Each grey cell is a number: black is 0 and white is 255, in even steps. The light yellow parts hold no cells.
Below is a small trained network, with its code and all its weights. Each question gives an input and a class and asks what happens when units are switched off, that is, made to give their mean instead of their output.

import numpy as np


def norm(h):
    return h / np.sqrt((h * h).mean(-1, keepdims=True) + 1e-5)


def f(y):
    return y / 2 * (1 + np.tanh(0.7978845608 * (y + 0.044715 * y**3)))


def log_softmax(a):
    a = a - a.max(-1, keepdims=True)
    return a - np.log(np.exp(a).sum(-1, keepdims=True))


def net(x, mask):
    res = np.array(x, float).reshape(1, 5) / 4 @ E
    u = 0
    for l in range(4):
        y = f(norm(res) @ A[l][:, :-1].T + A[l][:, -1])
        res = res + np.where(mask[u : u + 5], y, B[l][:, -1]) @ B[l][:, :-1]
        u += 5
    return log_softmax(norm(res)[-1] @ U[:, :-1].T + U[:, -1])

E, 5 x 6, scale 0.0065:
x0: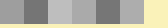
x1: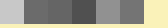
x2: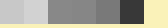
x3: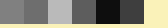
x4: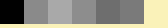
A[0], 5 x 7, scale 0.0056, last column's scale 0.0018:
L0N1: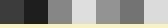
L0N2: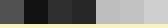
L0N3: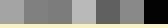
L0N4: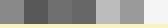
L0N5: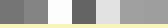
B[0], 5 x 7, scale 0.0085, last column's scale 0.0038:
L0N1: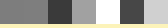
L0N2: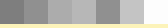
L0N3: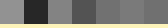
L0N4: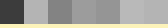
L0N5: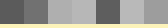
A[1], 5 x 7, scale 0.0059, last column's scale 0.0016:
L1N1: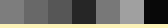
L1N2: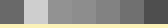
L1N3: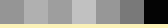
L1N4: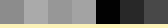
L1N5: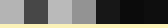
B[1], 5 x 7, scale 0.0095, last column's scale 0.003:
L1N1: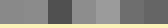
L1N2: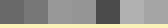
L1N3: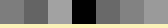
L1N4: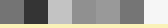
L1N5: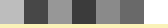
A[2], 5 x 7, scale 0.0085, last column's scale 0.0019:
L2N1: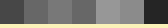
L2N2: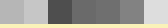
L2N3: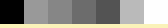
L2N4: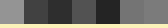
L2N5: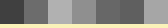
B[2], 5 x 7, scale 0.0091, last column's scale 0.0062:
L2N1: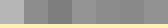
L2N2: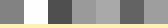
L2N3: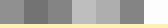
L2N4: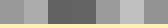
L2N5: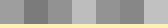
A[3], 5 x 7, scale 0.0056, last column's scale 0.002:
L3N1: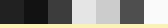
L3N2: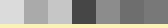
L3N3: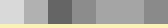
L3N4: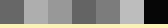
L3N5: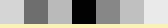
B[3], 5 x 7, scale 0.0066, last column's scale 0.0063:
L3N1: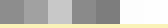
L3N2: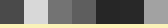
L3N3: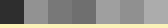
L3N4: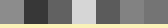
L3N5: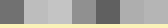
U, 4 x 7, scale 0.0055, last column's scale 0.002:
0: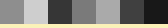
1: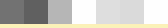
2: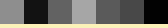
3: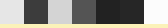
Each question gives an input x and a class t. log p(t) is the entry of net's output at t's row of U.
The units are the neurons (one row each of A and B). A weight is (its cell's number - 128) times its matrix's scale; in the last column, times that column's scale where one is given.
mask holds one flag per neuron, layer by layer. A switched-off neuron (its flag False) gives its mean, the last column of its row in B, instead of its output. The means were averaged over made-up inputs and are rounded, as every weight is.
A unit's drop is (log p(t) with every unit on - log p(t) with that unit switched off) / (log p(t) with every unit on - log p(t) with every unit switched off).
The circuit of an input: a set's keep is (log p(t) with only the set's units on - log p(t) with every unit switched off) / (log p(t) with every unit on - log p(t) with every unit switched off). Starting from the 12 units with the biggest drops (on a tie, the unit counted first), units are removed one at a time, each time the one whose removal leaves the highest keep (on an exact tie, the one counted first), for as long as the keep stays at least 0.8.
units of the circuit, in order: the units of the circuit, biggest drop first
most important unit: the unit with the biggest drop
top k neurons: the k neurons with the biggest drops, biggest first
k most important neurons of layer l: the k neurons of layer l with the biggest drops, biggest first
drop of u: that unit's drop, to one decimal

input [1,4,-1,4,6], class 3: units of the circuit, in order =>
[L0N4, L0N2, L1N5]
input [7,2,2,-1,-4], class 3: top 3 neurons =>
[L0N1, L2N3, L3N2]
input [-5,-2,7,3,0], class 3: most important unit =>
L1N4
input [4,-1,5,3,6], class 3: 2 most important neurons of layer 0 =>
[L0N4, L0N2]
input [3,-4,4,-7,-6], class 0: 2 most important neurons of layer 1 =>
[L1N4, L1N3]
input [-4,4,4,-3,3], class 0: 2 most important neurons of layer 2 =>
[L2N2, L2N5]
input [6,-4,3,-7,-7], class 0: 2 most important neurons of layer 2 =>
[L2N2, L2N3]
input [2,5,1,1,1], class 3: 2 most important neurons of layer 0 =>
[L0N1, L0N2]
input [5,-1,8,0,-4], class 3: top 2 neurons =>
[L0N1, L1N4]
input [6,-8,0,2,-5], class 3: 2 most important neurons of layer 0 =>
[L0N2, L0N4]
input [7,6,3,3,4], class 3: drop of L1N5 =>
0.1
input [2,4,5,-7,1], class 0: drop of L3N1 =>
0.2
